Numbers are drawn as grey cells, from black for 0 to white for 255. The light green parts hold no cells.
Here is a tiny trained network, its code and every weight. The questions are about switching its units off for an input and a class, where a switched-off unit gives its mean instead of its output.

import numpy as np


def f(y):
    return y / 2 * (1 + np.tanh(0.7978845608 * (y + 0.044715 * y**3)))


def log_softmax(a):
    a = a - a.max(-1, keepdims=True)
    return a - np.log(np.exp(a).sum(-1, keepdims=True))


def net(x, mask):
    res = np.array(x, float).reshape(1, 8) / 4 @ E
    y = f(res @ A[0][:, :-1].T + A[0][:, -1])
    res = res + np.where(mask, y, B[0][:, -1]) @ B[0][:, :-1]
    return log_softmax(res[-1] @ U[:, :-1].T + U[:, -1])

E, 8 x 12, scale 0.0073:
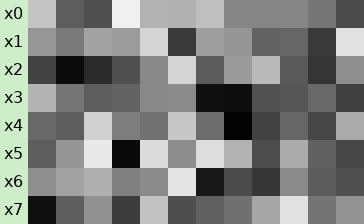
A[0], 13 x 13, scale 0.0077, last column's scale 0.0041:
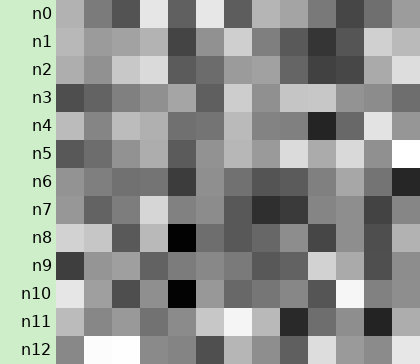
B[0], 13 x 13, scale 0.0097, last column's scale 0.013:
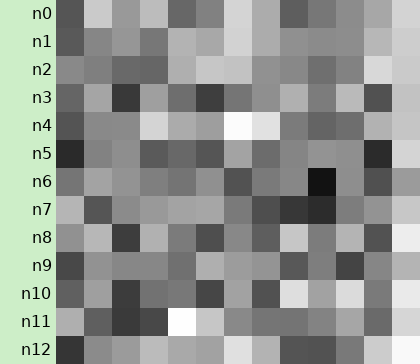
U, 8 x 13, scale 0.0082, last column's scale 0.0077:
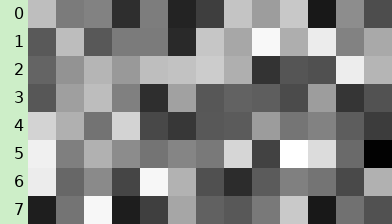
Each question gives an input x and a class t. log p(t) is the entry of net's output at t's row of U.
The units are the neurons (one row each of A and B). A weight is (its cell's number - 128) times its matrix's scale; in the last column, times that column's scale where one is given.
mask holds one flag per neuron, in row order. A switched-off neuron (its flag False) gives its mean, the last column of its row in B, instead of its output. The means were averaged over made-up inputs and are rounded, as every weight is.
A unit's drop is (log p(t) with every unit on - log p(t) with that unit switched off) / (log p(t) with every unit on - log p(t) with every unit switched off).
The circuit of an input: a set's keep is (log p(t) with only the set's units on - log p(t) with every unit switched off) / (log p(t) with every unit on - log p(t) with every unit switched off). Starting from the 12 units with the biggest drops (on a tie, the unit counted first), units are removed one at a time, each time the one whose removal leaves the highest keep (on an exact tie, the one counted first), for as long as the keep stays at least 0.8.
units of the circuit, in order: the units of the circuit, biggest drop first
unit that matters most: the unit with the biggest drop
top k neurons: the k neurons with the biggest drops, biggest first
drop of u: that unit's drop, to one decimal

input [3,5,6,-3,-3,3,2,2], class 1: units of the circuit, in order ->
n12
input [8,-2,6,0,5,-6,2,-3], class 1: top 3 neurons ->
n10; n8; n12
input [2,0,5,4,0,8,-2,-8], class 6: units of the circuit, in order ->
n11; n12
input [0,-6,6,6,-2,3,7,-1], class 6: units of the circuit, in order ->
n12; n7
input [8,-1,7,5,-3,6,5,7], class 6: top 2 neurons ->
n12; n4
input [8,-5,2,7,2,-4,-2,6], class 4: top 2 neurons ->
n11; n12
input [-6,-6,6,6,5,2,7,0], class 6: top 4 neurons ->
n7; n12; n5; n0
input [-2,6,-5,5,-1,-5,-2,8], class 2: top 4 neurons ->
n10; n8; n5; n3
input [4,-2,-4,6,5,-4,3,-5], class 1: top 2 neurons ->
n10; n8
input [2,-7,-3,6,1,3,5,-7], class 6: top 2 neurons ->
n7; n11
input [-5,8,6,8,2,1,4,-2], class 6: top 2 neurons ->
n12; n0
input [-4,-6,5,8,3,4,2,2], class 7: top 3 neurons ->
n11; n9; n8
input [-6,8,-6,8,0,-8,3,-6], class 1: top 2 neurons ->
n8; n10
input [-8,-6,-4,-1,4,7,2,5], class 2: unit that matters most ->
n12
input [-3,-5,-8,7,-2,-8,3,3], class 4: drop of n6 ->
0.3
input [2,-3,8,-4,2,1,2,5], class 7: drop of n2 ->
0.0
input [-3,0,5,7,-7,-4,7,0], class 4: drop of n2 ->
0.1
